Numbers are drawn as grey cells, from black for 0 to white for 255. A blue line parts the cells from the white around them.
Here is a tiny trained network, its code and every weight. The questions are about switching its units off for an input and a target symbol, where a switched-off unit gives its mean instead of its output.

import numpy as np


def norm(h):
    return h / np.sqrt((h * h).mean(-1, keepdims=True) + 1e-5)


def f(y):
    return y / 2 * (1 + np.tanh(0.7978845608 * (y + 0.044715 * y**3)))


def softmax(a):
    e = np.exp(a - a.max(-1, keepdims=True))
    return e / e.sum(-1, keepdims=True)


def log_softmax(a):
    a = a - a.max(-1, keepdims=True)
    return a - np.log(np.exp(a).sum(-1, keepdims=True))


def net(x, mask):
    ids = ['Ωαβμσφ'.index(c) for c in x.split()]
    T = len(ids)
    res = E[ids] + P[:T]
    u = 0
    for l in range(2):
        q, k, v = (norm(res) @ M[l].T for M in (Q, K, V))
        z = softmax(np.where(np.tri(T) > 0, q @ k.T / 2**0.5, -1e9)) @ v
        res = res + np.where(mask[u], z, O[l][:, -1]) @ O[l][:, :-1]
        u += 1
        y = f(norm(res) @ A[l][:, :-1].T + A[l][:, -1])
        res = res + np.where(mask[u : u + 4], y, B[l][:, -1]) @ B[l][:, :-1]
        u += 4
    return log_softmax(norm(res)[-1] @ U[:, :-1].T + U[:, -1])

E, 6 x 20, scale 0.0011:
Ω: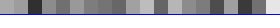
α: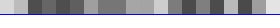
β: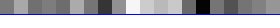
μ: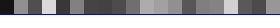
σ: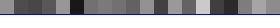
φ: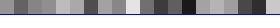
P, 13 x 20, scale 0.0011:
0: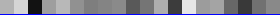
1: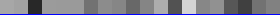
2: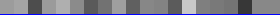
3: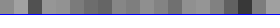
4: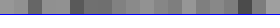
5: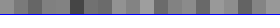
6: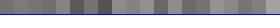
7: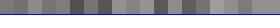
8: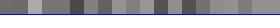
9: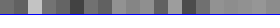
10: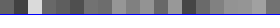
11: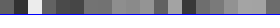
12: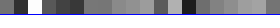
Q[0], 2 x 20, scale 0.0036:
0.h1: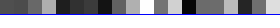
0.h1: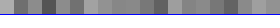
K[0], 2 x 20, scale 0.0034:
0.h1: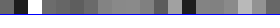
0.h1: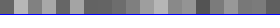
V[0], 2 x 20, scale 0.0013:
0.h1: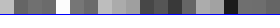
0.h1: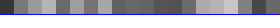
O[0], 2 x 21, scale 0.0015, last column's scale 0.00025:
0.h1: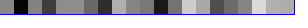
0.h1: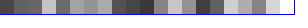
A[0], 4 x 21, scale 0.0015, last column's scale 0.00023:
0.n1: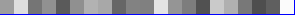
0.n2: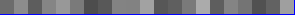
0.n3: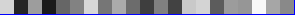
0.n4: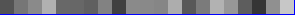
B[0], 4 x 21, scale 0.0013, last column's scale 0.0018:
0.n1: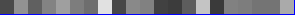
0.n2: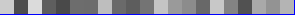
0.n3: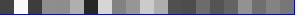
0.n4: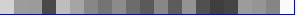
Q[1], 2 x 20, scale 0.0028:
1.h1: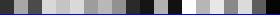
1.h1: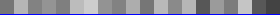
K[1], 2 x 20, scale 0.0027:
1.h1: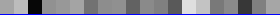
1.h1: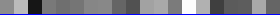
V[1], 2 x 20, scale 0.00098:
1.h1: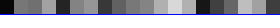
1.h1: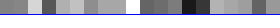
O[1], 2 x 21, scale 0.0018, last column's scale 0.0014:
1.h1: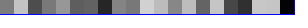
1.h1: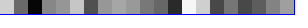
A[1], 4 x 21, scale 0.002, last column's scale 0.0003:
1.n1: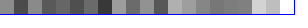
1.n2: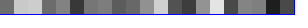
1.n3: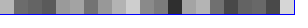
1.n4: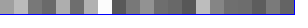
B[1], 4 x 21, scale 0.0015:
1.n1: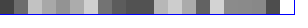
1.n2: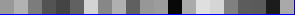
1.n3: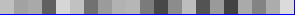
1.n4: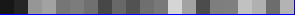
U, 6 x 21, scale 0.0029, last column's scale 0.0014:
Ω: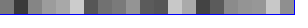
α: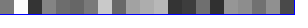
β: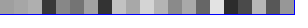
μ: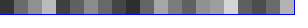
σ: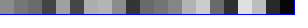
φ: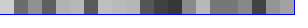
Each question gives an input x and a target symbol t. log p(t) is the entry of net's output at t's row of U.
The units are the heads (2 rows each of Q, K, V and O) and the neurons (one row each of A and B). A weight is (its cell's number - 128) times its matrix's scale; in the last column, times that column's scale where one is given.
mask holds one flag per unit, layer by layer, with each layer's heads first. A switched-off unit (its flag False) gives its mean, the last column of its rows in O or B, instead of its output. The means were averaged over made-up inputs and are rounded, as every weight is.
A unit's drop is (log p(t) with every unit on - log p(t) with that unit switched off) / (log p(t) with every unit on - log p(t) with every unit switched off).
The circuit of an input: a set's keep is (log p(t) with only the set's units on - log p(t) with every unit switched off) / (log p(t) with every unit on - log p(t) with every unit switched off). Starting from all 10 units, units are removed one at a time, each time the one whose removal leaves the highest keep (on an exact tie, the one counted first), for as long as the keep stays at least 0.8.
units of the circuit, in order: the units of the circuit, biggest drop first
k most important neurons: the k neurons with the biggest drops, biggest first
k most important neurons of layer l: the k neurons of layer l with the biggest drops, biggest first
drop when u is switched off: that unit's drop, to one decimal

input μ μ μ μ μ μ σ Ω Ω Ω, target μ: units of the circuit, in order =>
(1.n3)
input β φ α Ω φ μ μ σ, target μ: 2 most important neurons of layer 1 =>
(1.n3, 1.n1)
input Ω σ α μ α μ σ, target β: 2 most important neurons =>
(1.n2, 0.n1)
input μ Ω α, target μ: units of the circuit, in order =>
(1.h1, 1.n3)
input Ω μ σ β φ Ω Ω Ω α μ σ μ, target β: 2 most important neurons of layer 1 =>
(1.n2, 1.n4)
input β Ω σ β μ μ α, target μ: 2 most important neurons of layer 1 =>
(1.n4, 1.n3)
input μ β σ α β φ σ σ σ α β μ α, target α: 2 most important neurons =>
(0.n1, 1.n1)
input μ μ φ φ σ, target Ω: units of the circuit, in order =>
(1.n2, 0.h1)
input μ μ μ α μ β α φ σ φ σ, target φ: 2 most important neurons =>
(0.n3, 1.n3)
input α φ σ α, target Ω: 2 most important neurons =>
(1.n2, 1.n4)
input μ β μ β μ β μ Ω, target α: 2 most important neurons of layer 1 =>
(1.n1, 1.n3)
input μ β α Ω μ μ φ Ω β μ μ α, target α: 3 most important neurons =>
(1.n1, 0.n1, 0.n2)
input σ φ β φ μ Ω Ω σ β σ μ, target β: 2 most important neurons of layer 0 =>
(0.n4, 0.n1)
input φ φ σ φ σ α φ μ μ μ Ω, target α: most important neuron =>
(1.n1)
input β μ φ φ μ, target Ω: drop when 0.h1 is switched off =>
0.4
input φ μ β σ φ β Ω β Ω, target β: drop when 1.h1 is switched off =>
0.4
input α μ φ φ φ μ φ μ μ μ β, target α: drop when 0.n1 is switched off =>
0.4
